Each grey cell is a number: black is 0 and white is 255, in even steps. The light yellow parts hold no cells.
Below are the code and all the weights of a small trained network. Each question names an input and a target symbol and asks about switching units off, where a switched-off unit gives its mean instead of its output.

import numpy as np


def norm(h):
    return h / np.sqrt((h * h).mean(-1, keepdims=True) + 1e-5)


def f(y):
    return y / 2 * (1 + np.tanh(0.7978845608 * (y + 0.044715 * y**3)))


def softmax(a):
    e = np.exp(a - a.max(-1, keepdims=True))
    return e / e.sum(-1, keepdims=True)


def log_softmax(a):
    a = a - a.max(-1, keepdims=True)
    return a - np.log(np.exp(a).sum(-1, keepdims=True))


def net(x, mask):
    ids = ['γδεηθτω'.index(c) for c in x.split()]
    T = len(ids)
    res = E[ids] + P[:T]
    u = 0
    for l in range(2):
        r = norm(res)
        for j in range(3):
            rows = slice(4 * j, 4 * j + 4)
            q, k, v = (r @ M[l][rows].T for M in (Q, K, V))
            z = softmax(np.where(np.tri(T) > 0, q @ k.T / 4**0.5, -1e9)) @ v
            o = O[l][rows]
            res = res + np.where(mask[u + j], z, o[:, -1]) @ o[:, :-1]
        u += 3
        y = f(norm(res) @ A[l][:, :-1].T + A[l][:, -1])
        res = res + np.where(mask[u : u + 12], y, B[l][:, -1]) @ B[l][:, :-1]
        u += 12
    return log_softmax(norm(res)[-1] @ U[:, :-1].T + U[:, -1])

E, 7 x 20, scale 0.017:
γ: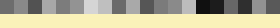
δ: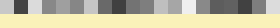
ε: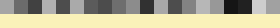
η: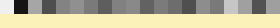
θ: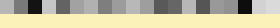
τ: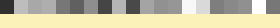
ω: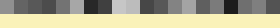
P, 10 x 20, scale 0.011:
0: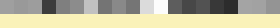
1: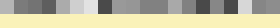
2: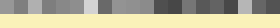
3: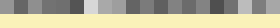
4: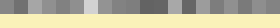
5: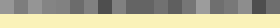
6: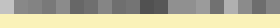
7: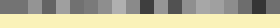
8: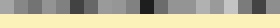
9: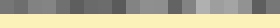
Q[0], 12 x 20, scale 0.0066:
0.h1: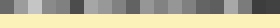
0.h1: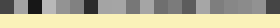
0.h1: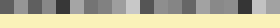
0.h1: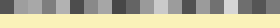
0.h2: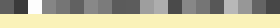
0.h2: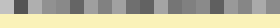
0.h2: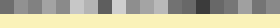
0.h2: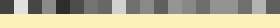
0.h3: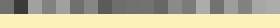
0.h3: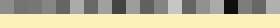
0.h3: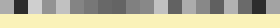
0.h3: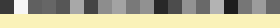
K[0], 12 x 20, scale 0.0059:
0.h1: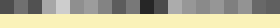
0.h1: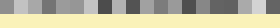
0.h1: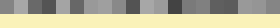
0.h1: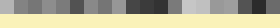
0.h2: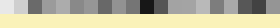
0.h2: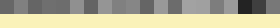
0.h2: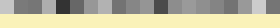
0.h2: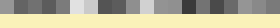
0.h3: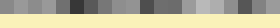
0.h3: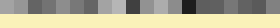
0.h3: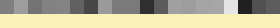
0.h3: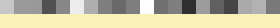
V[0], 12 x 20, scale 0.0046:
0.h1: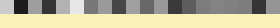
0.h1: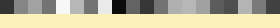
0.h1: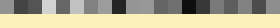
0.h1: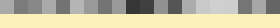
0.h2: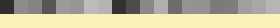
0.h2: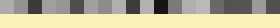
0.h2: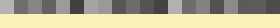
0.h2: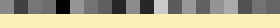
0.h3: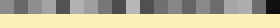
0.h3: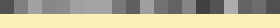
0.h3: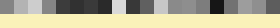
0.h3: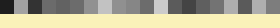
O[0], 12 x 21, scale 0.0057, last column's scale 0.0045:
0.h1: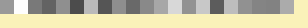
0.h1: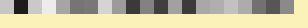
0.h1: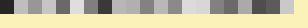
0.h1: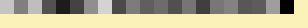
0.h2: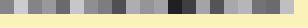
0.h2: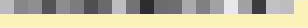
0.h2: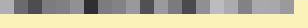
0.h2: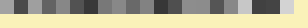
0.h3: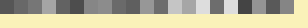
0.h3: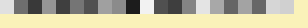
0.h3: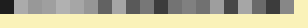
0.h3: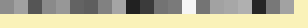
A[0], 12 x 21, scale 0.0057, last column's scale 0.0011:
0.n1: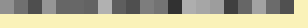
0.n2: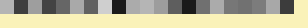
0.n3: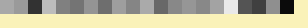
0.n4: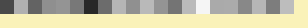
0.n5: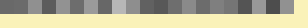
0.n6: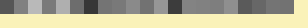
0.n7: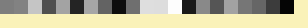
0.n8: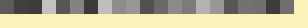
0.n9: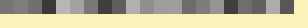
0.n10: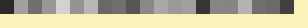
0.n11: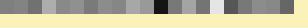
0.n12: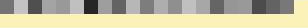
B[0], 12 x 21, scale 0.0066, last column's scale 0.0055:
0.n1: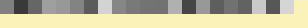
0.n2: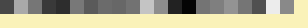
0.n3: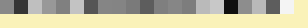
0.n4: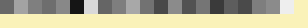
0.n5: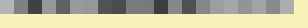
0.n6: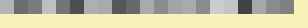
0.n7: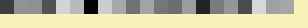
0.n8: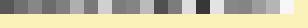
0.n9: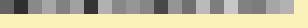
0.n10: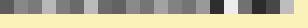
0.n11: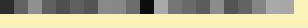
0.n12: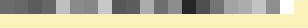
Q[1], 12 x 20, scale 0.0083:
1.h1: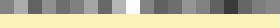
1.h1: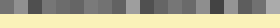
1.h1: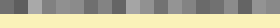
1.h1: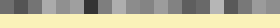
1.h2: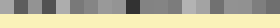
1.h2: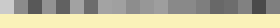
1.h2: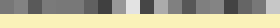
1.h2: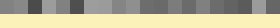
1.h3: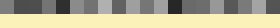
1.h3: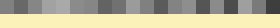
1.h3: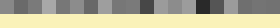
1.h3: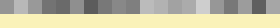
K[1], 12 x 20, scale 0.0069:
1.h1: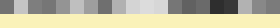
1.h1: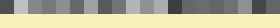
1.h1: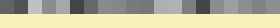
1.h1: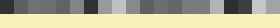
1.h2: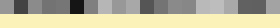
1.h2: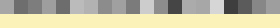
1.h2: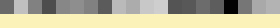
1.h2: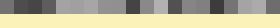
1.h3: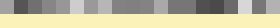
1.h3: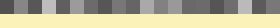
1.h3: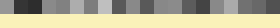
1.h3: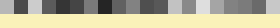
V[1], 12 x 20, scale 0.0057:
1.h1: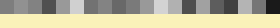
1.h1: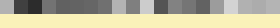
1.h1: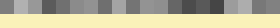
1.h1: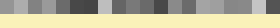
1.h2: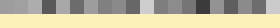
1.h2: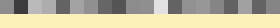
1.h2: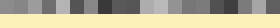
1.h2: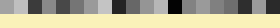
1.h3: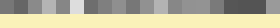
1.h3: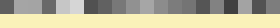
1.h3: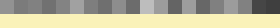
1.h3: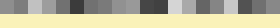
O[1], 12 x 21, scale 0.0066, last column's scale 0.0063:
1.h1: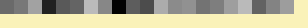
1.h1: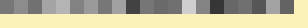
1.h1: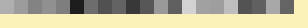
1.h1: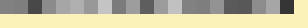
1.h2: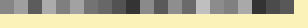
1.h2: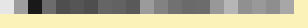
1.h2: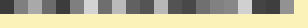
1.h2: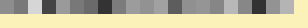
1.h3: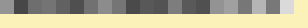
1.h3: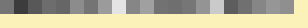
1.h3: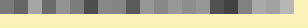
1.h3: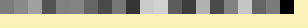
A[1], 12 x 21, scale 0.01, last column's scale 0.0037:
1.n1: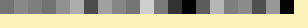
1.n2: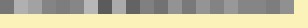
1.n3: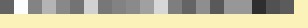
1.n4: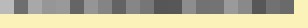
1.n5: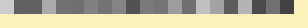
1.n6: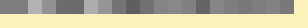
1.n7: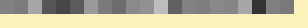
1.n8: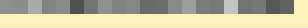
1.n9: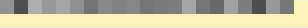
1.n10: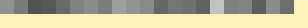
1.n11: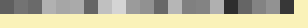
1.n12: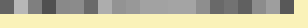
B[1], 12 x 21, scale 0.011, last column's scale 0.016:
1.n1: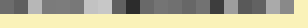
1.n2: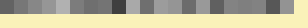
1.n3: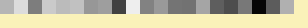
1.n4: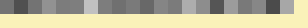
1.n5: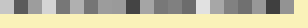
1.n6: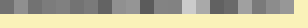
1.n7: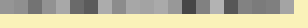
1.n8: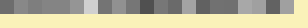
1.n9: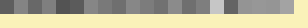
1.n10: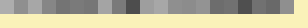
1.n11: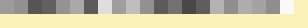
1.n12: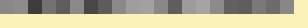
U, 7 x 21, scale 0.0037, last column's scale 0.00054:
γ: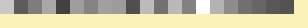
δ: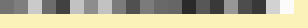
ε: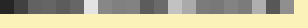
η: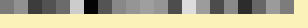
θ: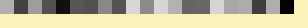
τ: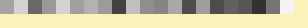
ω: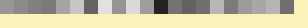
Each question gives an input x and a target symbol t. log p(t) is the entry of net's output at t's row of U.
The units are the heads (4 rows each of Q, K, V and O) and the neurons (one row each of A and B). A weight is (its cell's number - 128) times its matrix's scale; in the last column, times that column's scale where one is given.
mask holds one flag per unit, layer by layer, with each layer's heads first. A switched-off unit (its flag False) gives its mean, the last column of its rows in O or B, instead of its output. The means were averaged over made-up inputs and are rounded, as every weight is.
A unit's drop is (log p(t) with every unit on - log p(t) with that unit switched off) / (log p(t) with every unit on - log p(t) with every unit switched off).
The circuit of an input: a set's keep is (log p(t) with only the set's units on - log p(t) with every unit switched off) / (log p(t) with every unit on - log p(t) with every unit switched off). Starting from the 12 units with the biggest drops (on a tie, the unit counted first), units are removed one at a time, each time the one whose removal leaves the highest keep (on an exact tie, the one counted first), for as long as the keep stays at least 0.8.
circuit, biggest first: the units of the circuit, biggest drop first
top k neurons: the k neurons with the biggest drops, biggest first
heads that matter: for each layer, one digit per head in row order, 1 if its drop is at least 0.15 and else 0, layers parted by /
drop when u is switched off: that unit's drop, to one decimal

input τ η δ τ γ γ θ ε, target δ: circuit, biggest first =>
0.h1, 0.n2, 1.n1
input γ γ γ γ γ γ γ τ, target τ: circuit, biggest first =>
0.n4, 1.h3
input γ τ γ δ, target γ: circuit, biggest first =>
1.h2, 1.n5
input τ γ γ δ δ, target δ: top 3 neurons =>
0.n7, 0.n2, 1.n1
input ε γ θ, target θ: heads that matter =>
000 / 100
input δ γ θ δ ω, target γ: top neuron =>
1.n5
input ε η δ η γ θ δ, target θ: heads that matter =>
101 / 000
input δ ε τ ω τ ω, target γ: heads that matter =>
001 / 010
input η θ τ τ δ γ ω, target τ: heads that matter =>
100 / 000
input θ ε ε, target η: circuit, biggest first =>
0.h1, 1.n11, 1.h1
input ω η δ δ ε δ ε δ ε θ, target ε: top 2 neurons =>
1.n11, 0.n8
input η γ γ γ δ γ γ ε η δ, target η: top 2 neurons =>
0.n7, 1.n12
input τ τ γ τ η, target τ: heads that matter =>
101 / 001
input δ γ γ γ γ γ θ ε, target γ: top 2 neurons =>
0.n4, 1.n5
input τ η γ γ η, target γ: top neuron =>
1.n5
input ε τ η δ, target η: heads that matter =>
101 / 000
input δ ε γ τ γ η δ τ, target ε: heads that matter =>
100 / 000
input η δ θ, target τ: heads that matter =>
100 / 000
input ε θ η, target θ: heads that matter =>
101 / 000
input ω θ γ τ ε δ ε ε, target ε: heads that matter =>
100 / 110
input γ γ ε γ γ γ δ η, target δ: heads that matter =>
001 / 000
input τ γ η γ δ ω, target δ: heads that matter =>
100 / 000
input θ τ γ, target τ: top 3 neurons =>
1.n3, 0.n10, 0.n8
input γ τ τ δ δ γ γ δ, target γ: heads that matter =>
000 / 000
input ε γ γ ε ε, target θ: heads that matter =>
100 / 100
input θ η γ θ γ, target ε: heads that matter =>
001 / 000
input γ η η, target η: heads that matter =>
101 / 100
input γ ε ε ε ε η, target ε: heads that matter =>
001 / 000
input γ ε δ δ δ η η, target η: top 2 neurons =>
0.n7, 1.n12
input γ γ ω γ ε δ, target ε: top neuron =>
0.n7
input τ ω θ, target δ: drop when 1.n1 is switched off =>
0.1
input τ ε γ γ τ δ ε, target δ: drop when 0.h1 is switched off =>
0.6
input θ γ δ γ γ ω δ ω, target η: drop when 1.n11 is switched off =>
0.2
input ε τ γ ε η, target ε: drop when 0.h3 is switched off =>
0.9
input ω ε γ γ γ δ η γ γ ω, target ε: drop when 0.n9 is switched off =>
0.2
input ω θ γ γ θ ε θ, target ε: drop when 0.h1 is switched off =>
0.8
